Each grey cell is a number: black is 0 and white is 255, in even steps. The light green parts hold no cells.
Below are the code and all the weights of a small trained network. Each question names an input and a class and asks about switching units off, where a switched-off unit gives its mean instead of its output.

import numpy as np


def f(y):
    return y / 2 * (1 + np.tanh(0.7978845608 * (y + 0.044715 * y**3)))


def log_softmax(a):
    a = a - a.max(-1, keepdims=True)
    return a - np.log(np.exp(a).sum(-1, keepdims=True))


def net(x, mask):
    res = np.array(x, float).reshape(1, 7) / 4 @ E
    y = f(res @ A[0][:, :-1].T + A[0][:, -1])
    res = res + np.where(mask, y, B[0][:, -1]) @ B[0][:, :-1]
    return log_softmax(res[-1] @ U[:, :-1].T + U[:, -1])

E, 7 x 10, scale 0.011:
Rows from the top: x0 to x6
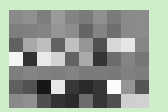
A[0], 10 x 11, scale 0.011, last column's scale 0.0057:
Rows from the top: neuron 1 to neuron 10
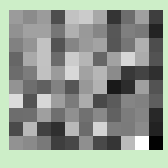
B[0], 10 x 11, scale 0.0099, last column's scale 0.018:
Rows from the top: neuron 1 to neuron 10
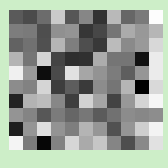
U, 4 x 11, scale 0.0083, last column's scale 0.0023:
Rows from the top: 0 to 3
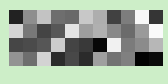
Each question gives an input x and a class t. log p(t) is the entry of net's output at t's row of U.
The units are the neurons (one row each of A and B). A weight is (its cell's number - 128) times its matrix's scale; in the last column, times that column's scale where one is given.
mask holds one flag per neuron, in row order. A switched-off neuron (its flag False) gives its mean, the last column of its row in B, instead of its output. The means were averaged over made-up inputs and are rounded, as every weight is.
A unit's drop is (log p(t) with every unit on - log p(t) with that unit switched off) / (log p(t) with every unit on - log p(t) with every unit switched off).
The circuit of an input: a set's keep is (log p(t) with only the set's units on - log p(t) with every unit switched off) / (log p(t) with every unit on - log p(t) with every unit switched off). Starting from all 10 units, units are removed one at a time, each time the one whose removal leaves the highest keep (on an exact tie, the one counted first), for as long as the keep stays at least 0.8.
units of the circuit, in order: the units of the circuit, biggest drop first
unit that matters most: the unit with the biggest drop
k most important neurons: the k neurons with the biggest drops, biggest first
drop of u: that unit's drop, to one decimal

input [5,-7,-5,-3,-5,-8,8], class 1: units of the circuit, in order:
[neuron 10]
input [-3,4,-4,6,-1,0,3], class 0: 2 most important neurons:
[neuron 7; neuron 4]
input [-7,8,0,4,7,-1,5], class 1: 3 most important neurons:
[neuron 10; neuron 9; neuron 1]
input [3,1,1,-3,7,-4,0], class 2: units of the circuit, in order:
[neuron 1; neuron 3]
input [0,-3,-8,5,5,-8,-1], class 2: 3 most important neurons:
[neuron 1; neuron 3; neuron 4]
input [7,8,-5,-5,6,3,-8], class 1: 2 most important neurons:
[neuron 5; neuron 7]
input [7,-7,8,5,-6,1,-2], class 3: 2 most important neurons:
[neuron 4; neuron 9]
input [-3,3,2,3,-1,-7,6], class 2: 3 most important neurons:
[neuron 1; neuron 3; neuron 5]
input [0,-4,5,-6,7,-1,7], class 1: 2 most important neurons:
[neuron 10; neuron 7]
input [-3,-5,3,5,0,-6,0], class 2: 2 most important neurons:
[neuron 1; neuron 3]
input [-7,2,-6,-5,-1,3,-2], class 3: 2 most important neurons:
[neuron 7; neuron 6]
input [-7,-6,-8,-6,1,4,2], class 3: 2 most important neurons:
[neuron 6; neuron 7]
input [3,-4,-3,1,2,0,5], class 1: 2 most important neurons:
[neuron 10; neuron 4]
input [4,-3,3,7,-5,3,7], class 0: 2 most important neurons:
[neuron 7; neuron 5]
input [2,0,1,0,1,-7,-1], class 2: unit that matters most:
neuron 1
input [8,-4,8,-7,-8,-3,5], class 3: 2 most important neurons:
[neuron 4; neuron 7]
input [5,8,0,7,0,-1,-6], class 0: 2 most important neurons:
[neuron 7; neuron 10]
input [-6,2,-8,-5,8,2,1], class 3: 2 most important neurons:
[neuron 6; neuron 7]
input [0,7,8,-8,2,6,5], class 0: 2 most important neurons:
[neuron 9; neuron 6]
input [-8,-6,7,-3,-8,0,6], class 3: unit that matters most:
neuron 4
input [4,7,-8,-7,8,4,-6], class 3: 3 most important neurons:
[neuron 6; neuron 7; neuron 10]
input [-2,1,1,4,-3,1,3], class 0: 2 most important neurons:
[neuron 5; neuron 7]
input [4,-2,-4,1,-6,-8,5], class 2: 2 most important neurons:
[neuron 1; neuron 3]
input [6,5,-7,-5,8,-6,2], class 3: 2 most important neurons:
[neuron 6; neuron 7]
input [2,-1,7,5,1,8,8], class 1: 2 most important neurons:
[neuron 10; neuron 1]
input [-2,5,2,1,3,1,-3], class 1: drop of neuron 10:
0.0
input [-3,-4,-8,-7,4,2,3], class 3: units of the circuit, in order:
[neuron 6]
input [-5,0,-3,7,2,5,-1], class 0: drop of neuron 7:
0.3
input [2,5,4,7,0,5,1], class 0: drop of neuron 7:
0.3
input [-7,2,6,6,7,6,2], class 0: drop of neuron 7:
0.5
